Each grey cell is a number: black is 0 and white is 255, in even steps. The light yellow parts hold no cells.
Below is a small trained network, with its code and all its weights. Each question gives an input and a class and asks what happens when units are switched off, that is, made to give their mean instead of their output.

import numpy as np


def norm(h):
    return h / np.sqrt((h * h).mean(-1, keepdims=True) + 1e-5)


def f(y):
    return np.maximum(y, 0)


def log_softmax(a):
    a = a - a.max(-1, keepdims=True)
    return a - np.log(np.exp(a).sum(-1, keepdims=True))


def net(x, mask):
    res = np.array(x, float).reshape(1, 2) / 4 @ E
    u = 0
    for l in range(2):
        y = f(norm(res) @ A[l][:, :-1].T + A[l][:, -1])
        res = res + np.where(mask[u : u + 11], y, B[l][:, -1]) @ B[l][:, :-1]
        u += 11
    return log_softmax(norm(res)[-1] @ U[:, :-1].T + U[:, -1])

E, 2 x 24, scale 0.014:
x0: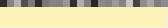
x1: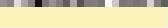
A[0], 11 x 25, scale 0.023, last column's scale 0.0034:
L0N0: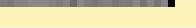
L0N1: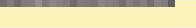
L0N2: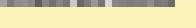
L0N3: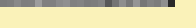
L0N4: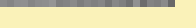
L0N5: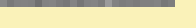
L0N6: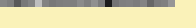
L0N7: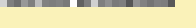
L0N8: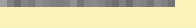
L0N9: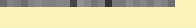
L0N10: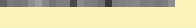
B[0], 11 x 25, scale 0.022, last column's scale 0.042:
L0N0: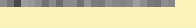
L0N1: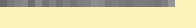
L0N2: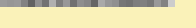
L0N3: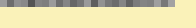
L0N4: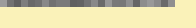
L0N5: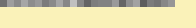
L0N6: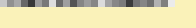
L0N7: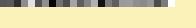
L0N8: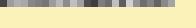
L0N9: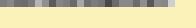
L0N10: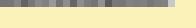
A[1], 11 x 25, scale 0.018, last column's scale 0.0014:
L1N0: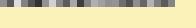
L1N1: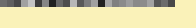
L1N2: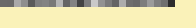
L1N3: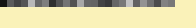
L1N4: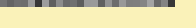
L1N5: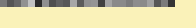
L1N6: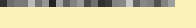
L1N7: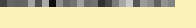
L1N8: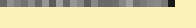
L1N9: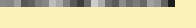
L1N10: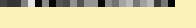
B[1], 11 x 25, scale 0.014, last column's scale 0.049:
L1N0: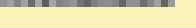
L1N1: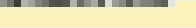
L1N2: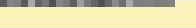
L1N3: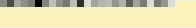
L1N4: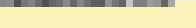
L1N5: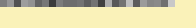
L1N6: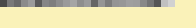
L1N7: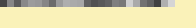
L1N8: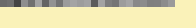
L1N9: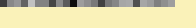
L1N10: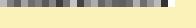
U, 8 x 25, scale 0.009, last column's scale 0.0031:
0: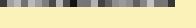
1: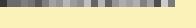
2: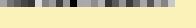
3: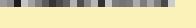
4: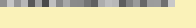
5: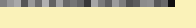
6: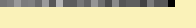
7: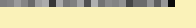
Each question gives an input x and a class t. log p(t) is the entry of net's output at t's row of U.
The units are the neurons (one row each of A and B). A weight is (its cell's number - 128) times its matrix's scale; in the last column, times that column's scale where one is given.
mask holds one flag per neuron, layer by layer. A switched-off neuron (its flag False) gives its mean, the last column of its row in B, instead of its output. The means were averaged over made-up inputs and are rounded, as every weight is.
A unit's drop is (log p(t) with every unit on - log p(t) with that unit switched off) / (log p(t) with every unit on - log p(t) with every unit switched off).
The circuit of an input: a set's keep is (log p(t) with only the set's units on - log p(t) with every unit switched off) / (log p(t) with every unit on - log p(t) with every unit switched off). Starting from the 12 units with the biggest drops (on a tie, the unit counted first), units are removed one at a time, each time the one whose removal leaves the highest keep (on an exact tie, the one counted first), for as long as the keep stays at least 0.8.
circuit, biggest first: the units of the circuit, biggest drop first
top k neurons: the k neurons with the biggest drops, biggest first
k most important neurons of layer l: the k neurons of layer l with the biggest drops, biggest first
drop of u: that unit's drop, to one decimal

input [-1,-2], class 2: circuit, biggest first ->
L0N6
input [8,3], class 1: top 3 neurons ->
L0N7, L0N6, L0N2
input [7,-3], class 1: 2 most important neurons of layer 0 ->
L0N6, L0N2
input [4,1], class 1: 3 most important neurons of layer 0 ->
L0N6, L0N7, L0N2
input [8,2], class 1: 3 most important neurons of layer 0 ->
L0N6, L0N7, L0N2
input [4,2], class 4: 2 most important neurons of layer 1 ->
L1N1, L1N10
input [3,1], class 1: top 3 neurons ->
L0N6, L0N7, L0N2
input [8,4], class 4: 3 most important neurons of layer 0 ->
L0N7, L0N9, L0N8
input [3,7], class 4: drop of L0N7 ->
1.1
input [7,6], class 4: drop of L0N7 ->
1.1
